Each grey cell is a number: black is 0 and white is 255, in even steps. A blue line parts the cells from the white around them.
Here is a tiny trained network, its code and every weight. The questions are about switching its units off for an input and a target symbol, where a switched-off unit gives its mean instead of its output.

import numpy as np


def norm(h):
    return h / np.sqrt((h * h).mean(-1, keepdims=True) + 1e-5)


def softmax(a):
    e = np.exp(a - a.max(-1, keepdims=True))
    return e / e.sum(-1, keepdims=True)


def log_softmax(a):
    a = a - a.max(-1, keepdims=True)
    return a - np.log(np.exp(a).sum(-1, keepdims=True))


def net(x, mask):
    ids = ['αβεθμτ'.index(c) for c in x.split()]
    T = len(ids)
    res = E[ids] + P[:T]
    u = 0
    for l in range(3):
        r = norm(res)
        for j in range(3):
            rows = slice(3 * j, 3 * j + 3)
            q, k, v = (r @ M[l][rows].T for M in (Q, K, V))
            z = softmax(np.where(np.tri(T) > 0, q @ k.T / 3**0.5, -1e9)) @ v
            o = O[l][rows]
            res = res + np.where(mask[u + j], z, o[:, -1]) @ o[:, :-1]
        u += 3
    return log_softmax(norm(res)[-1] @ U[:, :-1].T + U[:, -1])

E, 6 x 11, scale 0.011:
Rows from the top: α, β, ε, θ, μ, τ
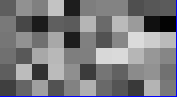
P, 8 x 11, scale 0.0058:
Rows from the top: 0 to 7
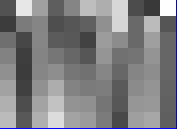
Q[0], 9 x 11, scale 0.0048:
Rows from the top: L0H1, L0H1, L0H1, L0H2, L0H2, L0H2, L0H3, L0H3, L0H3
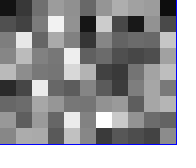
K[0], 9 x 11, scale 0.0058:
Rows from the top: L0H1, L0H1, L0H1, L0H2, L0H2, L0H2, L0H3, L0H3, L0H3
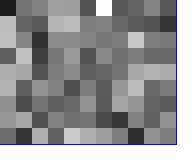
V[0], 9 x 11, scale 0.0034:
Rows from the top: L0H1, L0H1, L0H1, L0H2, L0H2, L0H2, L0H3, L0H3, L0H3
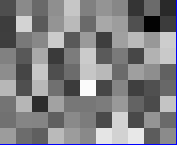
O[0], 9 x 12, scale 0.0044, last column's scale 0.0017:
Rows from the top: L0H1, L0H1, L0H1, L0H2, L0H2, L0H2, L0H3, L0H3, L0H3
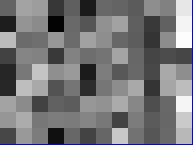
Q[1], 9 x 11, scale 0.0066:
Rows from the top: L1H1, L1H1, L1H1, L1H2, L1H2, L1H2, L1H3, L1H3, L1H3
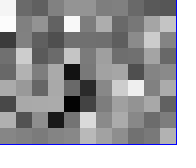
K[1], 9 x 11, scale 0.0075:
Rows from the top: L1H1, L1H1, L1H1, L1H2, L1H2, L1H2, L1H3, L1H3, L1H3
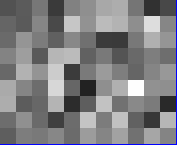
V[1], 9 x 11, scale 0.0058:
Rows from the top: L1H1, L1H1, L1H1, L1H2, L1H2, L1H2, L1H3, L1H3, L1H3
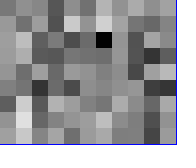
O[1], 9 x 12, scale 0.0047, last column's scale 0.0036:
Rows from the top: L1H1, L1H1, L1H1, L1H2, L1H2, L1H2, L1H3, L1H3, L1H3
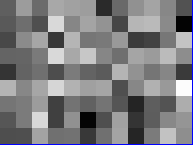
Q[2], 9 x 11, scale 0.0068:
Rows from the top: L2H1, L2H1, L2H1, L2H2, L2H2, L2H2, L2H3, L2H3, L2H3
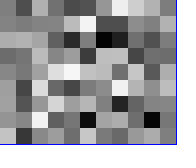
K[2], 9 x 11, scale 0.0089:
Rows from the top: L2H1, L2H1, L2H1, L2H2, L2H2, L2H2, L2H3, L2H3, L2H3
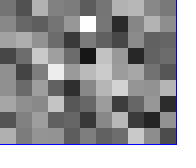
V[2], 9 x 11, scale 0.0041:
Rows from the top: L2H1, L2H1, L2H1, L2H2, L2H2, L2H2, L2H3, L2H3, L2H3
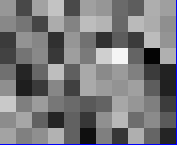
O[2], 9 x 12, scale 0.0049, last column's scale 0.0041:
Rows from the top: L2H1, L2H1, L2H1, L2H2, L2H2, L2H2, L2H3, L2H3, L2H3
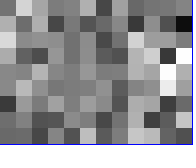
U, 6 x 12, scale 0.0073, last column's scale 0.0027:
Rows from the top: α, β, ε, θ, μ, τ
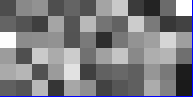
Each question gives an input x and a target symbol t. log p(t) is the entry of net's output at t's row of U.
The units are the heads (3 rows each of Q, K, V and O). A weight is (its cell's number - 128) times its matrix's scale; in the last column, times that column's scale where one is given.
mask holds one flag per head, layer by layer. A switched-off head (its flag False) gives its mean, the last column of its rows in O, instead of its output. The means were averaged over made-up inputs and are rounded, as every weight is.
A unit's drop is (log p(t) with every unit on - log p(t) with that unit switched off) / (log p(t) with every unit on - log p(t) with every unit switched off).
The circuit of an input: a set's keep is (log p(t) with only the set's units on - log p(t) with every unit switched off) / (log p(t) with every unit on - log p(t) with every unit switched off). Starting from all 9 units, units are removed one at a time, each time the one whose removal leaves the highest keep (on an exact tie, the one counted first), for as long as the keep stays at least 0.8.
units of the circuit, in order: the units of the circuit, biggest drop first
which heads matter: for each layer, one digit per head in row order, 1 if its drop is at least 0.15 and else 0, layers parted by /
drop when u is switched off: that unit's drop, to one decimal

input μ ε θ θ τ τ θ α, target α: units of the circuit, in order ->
(L1H1)
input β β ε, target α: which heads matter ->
000 / 110 / 010
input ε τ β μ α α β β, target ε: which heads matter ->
000 / 010 / 010
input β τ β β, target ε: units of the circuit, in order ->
(L2H2 L1H2)
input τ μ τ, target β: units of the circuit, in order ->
(L1H3 L2H2 L2H1)
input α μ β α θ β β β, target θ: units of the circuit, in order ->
(L1H2 L2H2)
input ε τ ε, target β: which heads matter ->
010 / 111 / 001
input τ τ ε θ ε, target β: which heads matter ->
111 / 111 / 001
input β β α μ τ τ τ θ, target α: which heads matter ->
010 / 010 / 100
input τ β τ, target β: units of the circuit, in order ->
(L1H3 L2H2)
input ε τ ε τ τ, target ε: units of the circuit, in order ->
(L1H3 L2H1)
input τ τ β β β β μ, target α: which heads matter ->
100 / 100 / 010
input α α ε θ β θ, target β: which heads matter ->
000 / 110 / 001
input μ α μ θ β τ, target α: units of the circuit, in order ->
(L1H2)
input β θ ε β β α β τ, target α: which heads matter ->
000 / 010 / 000
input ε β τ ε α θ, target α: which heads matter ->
000 / 011 / 100
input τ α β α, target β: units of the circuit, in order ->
(L2H2 L1H3)
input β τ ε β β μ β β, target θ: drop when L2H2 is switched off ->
0.7
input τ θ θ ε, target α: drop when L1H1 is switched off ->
0.4
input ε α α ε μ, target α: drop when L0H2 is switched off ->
-0.1
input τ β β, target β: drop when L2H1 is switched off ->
0.0
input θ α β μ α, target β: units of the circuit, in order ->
(L2H3)
